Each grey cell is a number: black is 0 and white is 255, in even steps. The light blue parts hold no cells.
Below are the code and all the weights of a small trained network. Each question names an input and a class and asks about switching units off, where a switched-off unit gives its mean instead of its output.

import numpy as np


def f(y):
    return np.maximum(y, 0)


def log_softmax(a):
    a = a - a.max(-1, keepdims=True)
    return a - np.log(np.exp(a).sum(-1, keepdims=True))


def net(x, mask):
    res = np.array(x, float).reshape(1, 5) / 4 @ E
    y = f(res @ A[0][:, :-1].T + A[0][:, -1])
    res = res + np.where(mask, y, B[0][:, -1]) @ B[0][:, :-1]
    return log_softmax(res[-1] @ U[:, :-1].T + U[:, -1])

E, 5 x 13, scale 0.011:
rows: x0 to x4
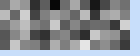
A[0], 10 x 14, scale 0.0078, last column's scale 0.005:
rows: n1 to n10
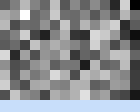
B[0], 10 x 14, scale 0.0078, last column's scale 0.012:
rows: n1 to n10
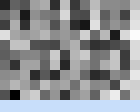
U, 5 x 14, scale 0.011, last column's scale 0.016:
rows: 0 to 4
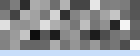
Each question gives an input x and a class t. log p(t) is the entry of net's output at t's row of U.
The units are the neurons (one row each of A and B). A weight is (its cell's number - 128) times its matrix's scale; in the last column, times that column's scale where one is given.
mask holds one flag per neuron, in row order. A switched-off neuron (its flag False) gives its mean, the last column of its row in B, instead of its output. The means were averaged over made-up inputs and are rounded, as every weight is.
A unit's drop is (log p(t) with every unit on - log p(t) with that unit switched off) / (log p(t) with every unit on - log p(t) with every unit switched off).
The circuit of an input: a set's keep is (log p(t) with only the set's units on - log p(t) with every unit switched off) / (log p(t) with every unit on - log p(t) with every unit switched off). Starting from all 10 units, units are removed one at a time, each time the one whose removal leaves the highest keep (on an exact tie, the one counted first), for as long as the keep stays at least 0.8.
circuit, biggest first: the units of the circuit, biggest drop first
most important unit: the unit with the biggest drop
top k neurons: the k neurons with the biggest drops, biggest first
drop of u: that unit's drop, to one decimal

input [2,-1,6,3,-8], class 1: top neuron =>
(n7)
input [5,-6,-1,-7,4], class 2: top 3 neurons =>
(n8 n9 n5)
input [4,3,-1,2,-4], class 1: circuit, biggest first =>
(n8 n6)
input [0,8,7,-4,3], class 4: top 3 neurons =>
(n3 n2 n8)
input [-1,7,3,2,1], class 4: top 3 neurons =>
(n2 n5 n6)
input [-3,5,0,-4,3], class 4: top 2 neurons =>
(n4 n5)
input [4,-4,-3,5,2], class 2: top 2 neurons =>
(n4 n8)
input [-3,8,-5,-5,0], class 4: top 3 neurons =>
(n6 n8 n3)
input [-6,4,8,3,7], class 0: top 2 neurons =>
(n2 n1)
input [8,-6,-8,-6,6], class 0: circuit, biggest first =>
(n8 n5)
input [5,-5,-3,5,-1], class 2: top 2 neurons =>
(n4 n8)
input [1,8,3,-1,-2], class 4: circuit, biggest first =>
(n2 n6)
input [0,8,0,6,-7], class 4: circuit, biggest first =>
(n6 n10 n2)
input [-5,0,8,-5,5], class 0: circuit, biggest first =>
(n2)
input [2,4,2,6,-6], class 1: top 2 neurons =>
(n6 n9)
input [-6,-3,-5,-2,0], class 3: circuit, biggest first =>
(n5 n8)
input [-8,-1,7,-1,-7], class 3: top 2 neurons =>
(n5 n8)
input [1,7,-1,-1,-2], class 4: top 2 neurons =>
(n6 n10)
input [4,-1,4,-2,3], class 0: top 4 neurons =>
(n8 n5 n6 n4)
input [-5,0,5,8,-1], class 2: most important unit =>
n4
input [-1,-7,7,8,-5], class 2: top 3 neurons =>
(n4 n3 n2)
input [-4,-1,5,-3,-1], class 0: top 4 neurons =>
(n1 n4 n2 n6)
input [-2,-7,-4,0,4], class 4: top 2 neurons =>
(n8 n5)
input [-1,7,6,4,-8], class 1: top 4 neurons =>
(n6 n3 n7 n5)
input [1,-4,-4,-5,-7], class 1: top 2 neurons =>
(n7 n4)
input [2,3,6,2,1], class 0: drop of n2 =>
0.1
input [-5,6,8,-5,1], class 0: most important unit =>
n2
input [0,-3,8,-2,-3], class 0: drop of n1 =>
0.2
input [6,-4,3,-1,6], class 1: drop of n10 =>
0.5
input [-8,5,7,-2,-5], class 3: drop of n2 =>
-0.1
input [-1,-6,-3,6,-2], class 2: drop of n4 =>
0.7
